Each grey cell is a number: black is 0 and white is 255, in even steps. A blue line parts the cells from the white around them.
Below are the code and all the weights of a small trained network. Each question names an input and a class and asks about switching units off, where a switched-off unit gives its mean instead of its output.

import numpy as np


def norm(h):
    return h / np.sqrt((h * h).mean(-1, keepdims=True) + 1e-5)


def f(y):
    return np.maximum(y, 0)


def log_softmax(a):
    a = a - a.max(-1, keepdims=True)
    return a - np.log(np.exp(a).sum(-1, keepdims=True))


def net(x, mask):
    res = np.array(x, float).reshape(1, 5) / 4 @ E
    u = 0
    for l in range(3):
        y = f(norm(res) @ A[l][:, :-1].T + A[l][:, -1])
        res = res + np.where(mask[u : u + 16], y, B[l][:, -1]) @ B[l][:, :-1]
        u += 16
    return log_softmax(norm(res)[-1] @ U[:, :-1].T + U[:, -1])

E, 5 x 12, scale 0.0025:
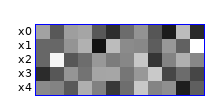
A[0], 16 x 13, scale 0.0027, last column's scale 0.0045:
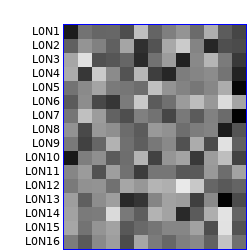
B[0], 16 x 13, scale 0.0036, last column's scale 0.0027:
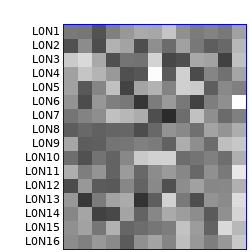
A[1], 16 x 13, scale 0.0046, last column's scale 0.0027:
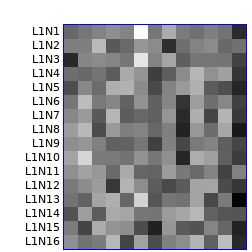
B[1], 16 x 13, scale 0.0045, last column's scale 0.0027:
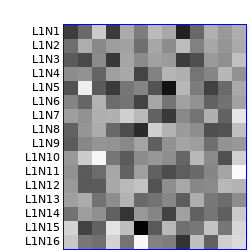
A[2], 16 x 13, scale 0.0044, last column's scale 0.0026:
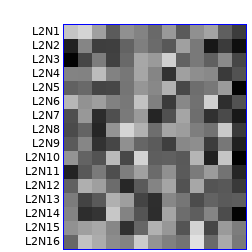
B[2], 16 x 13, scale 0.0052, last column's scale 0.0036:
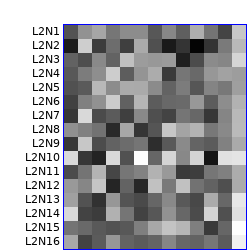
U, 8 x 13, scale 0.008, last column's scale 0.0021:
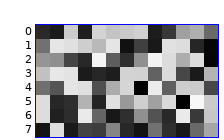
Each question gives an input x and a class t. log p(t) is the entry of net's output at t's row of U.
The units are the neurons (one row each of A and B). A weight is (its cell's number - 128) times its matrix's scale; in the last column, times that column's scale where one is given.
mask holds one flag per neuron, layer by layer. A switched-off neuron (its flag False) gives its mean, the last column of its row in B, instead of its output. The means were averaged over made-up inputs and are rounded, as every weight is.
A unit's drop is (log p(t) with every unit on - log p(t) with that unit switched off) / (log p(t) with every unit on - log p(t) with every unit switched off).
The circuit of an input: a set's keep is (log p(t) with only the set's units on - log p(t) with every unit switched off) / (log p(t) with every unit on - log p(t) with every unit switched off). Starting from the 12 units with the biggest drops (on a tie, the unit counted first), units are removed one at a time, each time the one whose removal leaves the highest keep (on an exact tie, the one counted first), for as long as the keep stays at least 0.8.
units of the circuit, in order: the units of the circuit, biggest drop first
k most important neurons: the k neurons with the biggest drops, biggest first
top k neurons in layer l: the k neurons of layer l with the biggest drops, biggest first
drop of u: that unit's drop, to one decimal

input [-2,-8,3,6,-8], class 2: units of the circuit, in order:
(L1N12; L2N8)
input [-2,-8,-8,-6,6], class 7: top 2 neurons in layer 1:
(L1N5; L1N14)
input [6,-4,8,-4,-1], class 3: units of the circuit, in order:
(L1N10; L0N3)
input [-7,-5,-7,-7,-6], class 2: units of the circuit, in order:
(L1N4; L2N10)
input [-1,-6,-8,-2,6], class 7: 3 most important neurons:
(L1N5; L0N2; L0N6)
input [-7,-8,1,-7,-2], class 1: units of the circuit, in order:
(L2N1; L2N15)
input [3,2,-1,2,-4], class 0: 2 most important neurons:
(L0N10; L0N1)
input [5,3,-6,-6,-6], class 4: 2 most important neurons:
(L0N4; L2N10)
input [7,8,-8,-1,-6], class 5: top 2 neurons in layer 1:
(L1N16; L1N7)
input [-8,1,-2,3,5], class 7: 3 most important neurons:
(L1N5; L0N12; L2N2)
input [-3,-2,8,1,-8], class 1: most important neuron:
(L1N10)
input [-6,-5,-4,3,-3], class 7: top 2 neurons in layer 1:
(L1N5; L1N15)
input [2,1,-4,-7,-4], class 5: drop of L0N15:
0.2
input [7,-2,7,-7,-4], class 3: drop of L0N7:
0.0
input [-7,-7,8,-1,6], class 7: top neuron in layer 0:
(L0N2)
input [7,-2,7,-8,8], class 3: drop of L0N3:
0.1
